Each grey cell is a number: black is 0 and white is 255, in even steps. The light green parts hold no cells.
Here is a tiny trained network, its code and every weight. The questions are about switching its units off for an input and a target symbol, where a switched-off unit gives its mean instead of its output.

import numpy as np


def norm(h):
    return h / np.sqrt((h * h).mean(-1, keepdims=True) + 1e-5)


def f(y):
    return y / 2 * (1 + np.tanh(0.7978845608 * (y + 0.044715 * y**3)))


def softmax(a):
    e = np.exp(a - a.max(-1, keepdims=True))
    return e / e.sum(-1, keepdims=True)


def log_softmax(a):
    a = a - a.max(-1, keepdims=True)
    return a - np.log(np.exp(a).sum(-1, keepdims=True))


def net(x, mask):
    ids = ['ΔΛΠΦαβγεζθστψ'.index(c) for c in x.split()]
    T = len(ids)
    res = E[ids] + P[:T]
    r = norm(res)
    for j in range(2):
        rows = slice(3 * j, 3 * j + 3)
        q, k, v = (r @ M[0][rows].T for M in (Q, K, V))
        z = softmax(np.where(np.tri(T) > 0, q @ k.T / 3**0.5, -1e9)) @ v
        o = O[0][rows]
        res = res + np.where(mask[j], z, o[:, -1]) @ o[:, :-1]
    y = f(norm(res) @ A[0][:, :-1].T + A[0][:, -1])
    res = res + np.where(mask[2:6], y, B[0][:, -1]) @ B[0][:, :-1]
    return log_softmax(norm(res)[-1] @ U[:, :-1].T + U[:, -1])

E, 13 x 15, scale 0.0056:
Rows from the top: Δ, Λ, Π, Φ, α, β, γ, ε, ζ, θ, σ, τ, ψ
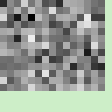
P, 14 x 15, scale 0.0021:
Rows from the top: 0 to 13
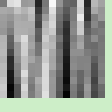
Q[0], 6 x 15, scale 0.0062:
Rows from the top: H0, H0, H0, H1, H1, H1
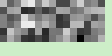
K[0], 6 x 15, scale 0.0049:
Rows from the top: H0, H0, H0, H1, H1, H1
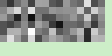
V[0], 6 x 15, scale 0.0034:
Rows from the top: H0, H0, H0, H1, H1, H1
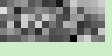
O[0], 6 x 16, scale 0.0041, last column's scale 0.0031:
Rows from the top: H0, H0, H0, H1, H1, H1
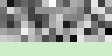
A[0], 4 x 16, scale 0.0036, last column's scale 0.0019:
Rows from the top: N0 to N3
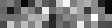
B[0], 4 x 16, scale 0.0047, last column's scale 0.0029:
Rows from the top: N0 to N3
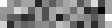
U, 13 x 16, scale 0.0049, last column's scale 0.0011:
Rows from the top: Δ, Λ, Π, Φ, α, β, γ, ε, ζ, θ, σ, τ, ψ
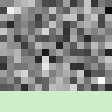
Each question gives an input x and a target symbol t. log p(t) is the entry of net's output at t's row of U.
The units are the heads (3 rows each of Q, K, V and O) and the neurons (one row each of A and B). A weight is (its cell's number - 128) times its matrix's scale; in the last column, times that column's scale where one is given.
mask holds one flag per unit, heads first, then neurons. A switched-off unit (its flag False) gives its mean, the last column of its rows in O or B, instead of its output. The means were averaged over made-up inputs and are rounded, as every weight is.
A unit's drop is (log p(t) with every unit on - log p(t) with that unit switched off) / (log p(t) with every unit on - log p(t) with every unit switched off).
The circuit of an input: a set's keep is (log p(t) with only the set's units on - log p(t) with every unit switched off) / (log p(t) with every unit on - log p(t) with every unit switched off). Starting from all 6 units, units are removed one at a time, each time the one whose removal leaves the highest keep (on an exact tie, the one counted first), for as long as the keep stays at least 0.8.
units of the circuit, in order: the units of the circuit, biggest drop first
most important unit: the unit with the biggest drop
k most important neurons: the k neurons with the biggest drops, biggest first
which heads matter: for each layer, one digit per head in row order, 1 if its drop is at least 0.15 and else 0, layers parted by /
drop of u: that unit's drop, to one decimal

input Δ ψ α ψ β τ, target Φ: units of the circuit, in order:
H1
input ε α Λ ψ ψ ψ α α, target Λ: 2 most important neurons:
N3; N2
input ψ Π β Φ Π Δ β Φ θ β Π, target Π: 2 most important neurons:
N0; N2
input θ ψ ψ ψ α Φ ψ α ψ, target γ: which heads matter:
01
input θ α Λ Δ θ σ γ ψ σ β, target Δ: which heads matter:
10
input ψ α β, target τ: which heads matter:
10
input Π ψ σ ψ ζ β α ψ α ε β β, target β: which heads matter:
11
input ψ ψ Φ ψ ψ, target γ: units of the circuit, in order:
H1; H0
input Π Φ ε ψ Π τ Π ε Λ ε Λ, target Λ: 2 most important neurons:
N3; N2
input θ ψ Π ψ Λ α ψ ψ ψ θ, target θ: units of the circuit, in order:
H0; H1; N2
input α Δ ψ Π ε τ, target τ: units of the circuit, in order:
H0; H1; N1
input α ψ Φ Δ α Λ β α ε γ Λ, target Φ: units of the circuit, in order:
H0; H1
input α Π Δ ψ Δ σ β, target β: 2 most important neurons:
N2; N1
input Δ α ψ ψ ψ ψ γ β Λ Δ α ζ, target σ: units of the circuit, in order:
N1; H1
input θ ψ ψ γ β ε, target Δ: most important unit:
H0
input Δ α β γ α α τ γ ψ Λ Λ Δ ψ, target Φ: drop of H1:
0.4
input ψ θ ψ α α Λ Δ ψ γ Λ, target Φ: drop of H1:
0.2
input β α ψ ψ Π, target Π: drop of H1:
0.1
